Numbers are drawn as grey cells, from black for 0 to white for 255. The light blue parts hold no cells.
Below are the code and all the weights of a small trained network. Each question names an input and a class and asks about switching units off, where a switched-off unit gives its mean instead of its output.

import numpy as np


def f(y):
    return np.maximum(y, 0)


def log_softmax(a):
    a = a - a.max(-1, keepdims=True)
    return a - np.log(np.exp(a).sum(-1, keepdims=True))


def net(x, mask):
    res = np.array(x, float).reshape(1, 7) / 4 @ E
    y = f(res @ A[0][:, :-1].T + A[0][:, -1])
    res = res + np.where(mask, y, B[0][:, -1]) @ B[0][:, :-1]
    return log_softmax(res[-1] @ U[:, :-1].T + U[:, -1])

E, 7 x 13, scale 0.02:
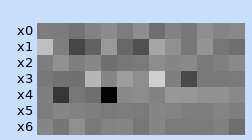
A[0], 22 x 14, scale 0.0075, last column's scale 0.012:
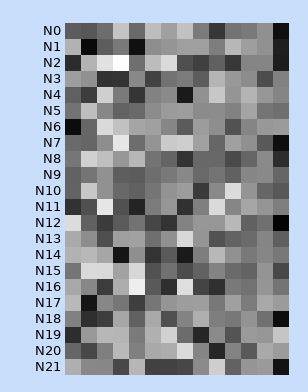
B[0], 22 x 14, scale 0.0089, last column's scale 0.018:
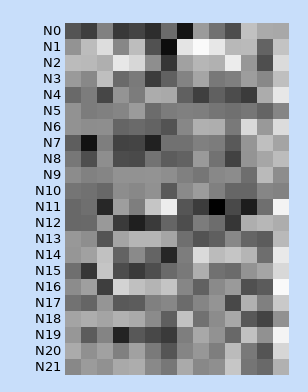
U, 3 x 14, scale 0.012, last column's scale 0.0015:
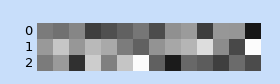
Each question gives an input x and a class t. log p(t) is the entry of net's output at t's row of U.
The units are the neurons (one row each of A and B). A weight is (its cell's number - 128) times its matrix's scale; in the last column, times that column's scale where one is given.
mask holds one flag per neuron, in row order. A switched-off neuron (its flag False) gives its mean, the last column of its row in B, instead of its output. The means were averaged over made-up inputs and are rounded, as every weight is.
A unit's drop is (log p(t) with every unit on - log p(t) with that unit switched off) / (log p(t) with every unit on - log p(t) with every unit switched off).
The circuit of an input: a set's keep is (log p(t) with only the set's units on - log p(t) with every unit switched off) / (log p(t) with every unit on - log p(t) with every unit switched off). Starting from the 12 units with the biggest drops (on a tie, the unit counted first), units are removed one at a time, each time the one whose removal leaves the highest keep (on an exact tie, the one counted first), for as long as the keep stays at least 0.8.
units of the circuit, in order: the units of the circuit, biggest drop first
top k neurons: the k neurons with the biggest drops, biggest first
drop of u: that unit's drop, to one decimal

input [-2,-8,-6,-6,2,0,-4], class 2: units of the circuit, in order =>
(N11)
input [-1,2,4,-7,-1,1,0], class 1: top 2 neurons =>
(N14; N21)
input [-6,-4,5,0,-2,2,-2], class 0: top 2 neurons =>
(N16; N1)
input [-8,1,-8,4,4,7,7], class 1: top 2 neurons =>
(N1; N19)
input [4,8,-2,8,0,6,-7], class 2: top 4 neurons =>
(N16; N14; N13; N2)
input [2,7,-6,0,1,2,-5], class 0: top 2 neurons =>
(N12; N2)
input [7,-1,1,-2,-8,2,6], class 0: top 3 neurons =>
(N15; N8; N1)
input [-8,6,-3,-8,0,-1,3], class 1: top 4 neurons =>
(N21; N14; N19; N15)
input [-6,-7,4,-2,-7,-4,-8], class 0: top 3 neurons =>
(N15; N8; N19)
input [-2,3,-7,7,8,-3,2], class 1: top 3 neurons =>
(N1; N18; N20)
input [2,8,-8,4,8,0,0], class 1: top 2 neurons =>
(N1; N18)
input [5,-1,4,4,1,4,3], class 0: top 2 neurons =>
(N2; N16)
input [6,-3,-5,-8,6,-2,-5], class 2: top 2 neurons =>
(N11; N4)
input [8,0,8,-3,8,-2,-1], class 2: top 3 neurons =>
(N11; N4; N19)
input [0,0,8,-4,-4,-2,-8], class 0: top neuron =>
(N2)
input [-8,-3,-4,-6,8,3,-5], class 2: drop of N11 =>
0.8
